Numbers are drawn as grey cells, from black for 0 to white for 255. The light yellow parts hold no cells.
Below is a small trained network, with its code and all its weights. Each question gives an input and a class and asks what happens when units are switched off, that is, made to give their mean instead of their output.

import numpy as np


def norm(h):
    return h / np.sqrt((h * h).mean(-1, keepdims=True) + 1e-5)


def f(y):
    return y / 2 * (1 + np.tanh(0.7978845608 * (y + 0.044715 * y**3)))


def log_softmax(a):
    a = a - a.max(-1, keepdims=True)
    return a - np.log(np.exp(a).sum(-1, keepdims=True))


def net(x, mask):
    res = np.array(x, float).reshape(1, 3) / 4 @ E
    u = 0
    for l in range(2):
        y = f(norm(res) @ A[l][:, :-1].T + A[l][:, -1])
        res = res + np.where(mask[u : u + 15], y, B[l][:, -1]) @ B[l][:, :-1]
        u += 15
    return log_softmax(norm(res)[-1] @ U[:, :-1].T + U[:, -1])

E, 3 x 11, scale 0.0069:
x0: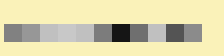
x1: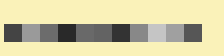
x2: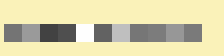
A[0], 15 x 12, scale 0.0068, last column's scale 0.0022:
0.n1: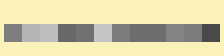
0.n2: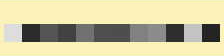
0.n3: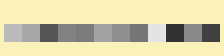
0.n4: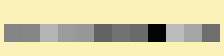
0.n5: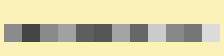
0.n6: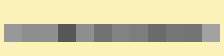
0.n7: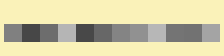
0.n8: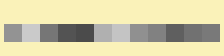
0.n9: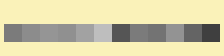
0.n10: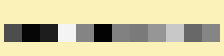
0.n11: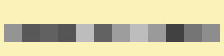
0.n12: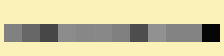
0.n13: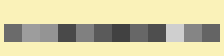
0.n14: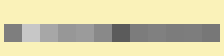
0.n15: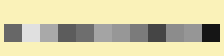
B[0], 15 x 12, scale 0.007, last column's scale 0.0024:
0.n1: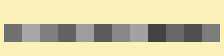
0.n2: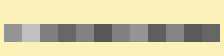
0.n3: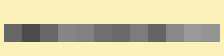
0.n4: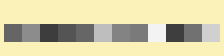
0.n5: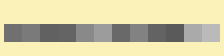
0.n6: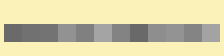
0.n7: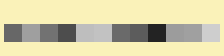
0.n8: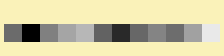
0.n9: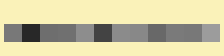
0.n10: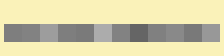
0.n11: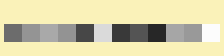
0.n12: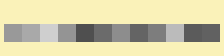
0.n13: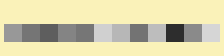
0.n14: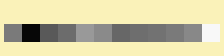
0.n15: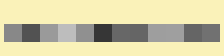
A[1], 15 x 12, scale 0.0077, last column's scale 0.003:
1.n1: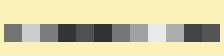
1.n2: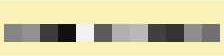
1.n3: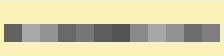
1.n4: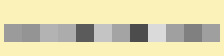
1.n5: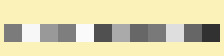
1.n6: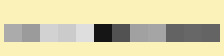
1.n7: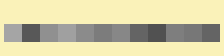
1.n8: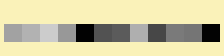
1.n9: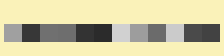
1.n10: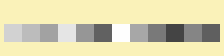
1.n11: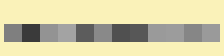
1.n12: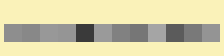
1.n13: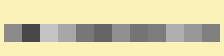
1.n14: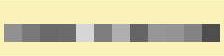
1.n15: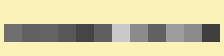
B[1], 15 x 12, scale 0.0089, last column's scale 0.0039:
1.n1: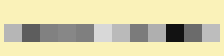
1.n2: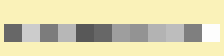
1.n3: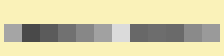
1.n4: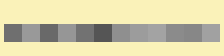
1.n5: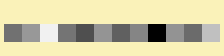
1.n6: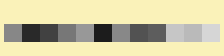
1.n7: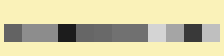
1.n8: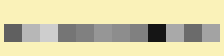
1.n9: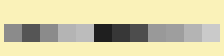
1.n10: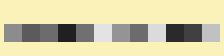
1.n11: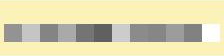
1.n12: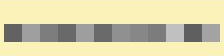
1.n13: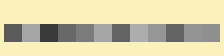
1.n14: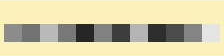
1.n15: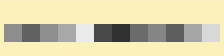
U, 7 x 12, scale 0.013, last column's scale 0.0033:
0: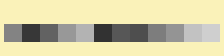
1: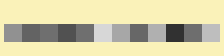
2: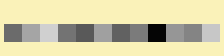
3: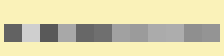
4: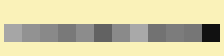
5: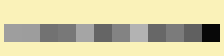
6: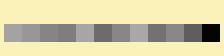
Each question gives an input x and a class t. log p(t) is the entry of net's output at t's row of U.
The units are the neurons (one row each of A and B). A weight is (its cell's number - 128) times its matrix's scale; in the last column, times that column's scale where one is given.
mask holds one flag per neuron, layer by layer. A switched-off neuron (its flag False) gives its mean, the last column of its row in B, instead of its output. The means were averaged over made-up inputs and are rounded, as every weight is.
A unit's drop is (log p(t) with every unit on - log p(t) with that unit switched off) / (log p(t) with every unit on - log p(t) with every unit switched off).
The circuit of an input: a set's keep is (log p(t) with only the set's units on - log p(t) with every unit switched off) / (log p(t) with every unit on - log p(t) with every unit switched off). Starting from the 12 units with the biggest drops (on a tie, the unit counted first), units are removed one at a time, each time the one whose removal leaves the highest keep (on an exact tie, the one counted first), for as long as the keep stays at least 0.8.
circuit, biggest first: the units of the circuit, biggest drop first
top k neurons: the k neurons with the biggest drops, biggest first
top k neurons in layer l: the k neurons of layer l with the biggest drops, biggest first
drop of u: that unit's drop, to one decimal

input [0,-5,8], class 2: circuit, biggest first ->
(1.n5)
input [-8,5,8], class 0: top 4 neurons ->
(1.n9, 1.n15, 0.n7, 0.n8)
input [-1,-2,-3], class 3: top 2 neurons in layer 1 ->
(1.n2, 1.n14)
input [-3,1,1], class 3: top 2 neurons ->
(0.n8, 1.n11)
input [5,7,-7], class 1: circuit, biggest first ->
(1.n3, 1.n1)
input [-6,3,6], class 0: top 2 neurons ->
(0.n7, 1.n15)
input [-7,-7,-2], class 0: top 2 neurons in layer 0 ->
(0.n13, 0.n8)
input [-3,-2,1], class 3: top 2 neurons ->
(0.n8, 1.n11)
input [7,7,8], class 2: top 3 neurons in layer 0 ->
(0.n8, 0.n4, 0.n11)
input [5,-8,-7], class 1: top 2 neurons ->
(1.n10, 0.n11)
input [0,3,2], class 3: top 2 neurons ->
(0.n13, 1.n4)
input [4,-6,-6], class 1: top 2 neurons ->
(0.n11, 1.n10)
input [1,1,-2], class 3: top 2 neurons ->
(1.n2, 0.n11)
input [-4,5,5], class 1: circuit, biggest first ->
(1.n1)
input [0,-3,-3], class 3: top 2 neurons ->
(0.n11, 0.n7)
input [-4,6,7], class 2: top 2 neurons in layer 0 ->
(0.n4, 0.n11)
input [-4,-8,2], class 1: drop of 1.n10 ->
0.1
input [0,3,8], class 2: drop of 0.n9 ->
0.0
